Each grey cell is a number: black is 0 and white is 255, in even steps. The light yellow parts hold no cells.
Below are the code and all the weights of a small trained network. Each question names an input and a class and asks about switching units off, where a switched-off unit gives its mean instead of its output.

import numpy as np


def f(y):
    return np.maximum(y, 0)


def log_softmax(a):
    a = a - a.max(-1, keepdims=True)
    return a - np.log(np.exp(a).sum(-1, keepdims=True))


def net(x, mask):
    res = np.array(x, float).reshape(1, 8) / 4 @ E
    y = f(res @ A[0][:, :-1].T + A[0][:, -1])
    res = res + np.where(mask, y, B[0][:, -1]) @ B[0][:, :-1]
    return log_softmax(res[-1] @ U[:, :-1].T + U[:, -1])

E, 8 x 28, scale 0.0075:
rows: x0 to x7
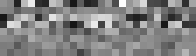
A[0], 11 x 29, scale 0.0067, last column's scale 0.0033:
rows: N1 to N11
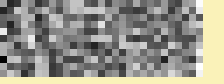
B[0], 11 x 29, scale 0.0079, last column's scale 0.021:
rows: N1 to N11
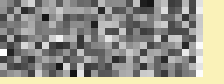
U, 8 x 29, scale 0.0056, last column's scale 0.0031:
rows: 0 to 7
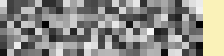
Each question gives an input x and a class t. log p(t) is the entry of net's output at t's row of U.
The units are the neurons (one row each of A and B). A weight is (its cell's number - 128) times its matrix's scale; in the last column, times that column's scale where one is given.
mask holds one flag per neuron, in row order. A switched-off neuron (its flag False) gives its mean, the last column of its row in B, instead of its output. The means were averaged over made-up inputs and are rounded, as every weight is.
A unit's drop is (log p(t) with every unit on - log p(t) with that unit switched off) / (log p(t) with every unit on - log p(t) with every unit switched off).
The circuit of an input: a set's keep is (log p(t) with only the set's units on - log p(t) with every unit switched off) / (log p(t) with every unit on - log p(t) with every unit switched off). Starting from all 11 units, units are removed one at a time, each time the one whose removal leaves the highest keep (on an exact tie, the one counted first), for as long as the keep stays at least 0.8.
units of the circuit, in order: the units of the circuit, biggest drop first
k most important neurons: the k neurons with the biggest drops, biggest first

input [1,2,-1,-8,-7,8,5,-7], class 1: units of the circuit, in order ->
N5
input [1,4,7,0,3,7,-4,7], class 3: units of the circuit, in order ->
N6, N9
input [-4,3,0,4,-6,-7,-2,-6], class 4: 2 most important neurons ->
N11, N6
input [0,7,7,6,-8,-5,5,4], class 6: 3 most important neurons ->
N2, N9, N7
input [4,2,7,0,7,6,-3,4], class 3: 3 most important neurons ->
N9, N4, N11
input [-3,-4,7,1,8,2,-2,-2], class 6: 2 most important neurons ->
N1, N6
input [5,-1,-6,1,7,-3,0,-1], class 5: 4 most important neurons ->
N1, N7, N4, N8
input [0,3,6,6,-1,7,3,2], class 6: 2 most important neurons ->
N2, N9
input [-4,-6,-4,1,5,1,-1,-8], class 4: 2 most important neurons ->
N11, N1
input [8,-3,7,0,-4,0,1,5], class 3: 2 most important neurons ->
N9, N4
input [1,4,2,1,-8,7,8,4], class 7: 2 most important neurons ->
N2, N1
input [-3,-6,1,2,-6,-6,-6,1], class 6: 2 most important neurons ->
N10, N2
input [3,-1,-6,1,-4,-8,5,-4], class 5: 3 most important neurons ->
N1, N7, N4
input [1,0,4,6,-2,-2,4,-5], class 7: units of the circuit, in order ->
N6
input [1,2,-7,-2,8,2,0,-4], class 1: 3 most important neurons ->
N7, N5, N2
